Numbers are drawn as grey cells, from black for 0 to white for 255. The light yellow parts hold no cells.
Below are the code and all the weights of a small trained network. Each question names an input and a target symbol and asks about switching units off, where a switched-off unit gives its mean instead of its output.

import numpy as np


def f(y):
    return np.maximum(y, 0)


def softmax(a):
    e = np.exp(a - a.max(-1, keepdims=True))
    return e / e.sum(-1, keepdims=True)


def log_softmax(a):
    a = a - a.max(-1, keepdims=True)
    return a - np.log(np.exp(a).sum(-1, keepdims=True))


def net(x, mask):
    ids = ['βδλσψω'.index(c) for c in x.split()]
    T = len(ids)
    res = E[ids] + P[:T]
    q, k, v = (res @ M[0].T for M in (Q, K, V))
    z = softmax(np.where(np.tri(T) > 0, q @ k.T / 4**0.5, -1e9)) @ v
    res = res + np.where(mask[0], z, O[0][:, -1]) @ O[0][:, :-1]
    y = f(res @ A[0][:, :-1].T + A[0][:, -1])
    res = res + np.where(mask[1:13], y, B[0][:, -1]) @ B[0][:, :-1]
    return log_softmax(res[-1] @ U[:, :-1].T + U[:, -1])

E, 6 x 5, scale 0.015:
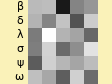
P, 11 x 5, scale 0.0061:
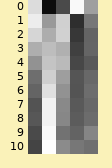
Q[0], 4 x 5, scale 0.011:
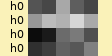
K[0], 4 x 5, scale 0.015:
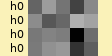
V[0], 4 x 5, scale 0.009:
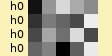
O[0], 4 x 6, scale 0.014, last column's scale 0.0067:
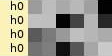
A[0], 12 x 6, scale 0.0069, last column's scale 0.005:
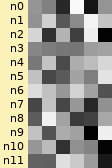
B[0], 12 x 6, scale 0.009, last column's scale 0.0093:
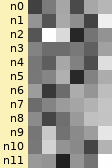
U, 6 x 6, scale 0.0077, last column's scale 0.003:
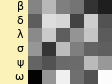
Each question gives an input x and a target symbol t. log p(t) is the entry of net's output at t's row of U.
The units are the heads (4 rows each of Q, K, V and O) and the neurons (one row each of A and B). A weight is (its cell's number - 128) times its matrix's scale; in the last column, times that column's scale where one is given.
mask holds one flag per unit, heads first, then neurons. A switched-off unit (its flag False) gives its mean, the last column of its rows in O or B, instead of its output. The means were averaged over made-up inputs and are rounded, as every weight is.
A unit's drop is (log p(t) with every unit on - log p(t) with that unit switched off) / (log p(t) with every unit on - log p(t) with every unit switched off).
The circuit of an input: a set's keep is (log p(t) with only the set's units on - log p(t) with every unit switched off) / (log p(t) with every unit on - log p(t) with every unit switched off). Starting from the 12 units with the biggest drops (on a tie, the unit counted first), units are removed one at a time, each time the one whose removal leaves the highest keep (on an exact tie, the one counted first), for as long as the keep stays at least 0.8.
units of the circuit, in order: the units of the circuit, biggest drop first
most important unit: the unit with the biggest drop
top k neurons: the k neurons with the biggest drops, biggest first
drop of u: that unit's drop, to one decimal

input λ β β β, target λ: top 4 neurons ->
[n11, n9, n1, n4]
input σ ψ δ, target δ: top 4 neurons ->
[n2, n11, n5, n6]
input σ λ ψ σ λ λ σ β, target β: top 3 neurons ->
[n10, n1, n4]
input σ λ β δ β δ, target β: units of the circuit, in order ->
[h0, n1, n10, n4]
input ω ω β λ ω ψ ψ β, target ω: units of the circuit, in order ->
[h0]
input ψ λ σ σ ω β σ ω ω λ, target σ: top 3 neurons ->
[n6, n1, n8]
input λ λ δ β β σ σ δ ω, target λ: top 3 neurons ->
[n11, n9, n1]
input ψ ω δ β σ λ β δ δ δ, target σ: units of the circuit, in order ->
[h0, n1, n6, n9]
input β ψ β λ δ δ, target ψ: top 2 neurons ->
[n10, n9]
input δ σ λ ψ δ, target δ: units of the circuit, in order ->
[n2, h0]
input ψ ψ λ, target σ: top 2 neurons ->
[n6, n1]
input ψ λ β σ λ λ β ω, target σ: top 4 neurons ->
[n6, n1, n9, n4]
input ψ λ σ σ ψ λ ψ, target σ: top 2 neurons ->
[n1, n6]
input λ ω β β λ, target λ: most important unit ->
n11
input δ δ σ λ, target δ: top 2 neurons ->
[n11, n6]
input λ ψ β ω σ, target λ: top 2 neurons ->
[n11, n1]
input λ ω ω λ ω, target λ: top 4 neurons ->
[n11, n9, n1, n4]
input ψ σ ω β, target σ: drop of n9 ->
0.2
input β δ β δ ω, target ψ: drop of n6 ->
-0.1
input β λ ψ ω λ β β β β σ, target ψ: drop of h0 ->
1.2
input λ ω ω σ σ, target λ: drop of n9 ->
0.2
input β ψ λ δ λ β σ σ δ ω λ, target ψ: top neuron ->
[n8]
